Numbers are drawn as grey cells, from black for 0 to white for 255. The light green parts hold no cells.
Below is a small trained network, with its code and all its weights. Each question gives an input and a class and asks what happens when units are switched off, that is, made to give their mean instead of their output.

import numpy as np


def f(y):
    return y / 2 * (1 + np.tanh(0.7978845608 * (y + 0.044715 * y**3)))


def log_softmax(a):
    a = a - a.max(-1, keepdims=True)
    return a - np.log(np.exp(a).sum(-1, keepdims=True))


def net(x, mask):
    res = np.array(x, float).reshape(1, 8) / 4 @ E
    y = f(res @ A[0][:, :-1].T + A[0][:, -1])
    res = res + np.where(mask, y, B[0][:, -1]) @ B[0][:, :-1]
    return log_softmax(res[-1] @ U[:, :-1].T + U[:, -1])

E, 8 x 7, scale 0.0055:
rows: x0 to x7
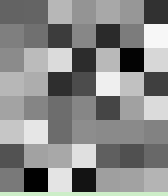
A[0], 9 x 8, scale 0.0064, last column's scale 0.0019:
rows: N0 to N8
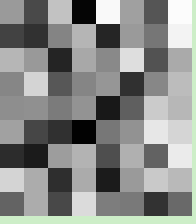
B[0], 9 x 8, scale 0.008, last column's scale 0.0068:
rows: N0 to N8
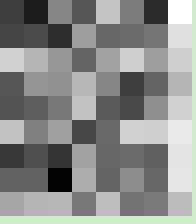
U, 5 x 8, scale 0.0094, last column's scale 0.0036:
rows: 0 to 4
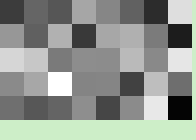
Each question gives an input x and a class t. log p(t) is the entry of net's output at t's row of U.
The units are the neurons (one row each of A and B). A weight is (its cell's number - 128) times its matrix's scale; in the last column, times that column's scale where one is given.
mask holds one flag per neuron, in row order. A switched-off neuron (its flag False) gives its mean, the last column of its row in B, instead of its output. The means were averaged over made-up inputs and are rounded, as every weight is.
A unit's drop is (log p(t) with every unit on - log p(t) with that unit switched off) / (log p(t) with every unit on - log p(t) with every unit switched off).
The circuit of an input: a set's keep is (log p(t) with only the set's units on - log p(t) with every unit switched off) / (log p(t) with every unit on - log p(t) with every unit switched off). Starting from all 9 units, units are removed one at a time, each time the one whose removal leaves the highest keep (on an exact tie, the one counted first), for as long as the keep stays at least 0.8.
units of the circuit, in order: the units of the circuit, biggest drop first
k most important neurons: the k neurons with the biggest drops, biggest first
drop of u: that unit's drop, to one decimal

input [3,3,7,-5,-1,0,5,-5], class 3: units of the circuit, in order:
[N6; N7]
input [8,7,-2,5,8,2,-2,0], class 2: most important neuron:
[N2]
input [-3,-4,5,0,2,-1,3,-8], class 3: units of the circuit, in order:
[N6; N1; N3]
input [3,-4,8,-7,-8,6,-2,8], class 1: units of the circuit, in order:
[N0; N6]
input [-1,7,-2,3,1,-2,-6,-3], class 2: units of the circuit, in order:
[N2; N6]
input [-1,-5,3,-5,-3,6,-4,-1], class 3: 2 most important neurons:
[N7; N6]
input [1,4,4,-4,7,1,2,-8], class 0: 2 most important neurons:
[N5; N7]
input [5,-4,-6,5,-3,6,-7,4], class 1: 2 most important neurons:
[N0; N2]
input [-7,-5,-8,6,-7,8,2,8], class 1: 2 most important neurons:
[N0; N2]
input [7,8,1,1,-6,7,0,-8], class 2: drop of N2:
0.2
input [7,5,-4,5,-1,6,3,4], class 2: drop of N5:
0.0
